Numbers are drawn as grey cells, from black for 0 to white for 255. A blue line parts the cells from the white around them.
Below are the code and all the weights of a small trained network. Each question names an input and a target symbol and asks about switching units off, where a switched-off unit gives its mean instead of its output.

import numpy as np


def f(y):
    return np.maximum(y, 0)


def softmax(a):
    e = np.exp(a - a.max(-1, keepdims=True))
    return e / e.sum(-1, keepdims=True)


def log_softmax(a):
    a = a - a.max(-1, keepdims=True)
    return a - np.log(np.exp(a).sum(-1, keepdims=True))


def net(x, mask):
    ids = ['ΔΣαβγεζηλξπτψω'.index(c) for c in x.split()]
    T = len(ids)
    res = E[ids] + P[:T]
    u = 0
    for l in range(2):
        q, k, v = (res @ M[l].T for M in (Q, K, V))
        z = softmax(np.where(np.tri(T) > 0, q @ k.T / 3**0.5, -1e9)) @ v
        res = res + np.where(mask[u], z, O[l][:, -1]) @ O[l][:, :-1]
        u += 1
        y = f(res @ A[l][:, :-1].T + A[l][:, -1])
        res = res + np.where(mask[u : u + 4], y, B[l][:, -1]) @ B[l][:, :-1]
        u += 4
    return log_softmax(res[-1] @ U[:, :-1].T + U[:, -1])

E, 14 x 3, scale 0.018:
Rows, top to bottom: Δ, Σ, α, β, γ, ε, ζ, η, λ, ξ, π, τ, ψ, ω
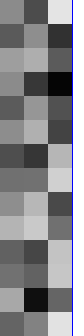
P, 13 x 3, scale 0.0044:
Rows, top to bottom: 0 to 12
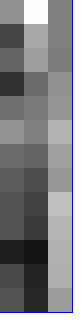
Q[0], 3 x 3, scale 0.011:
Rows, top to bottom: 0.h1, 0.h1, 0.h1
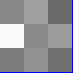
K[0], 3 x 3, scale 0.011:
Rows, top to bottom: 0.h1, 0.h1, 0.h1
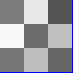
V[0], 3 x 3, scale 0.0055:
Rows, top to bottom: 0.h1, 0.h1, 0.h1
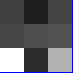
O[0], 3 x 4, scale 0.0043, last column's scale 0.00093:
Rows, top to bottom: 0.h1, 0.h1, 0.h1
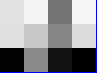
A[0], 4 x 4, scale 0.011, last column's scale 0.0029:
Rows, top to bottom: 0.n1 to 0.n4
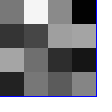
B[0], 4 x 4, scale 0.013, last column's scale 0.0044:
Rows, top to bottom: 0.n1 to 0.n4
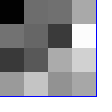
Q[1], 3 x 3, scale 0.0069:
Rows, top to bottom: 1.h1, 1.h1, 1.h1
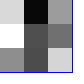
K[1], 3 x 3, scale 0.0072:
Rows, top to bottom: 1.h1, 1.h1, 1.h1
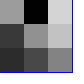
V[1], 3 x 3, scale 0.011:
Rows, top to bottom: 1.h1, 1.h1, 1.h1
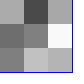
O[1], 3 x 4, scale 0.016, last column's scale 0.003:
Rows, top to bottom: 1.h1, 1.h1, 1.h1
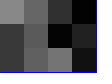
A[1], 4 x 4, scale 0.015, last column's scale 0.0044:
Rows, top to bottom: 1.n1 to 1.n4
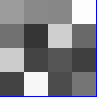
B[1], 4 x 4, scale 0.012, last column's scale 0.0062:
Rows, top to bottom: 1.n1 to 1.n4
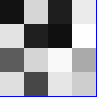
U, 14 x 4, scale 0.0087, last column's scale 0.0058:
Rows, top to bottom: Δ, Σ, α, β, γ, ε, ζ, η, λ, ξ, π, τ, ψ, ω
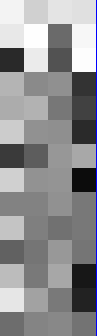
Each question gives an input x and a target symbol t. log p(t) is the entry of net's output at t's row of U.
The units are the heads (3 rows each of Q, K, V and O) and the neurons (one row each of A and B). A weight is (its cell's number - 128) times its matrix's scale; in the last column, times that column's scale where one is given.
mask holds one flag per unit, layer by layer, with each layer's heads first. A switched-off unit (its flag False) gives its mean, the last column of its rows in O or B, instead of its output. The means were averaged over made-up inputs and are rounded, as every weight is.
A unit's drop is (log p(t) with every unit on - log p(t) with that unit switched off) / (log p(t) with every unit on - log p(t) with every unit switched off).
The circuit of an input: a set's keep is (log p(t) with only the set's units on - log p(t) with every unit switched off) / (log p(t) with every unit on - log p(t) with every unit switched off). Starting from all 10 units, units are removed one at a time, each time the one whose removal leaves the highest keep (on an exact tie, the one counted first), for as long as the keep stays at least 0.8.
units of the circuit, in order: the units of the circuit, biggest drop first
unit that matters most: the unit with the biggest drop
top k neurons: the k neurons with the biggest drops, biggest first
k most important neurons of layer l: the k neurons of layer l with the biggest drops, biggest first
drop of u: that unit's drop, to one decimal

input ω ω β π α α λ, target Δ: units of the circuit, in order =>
[1.n4]
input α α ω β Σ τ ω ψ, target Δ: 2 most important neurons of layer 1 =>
[1.n3, 1.n1]
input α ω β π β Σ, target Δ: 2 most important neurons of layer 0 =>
[0.n3, 0.n2]
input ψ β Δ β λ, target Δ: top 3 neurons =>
[0.n3, 1.n4, 0.n1]
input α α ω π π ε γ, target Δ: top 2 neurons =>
[1.n4, 0.n4]
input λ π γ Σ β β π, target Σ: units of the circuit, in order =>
[1.h1, 0.n3, 1.n1]
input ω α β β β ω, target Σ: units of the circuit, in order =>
[1.h1, 1.n1, 1.n2]
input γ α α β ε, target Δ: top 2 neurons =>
[0.n2, 1.n4]
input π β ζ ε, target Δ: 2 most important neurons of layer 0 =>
[0.n3, 0.n1]
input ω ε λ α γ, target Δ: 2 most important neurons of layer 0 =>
[0.n2, 0.n4]
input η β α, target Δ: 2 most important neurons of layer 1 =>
[1.n4, 1.n2]
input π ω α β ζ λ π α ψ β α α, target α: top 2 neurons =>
[1.n1, 1.n2]
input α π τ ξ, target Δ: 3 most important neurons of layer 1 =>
[1.n4, 1.n2, 1.n1]
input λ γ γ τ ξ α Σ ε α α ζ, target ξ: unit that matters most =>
1.n2
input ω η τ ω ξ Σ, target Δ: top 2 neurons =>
[1.n4, 0.n4]
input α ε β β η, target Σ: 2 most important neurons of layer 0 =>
[0.n3, 0.n1]
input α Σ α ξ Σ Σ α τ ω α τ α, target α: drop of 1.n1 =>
0.2
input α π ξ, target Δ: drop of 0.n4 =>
-0.1
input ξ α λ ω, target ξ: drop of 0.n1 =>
0.0
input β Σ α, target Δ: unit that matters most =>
0.n3
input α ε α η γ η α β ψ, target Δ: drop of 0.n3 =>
0.1
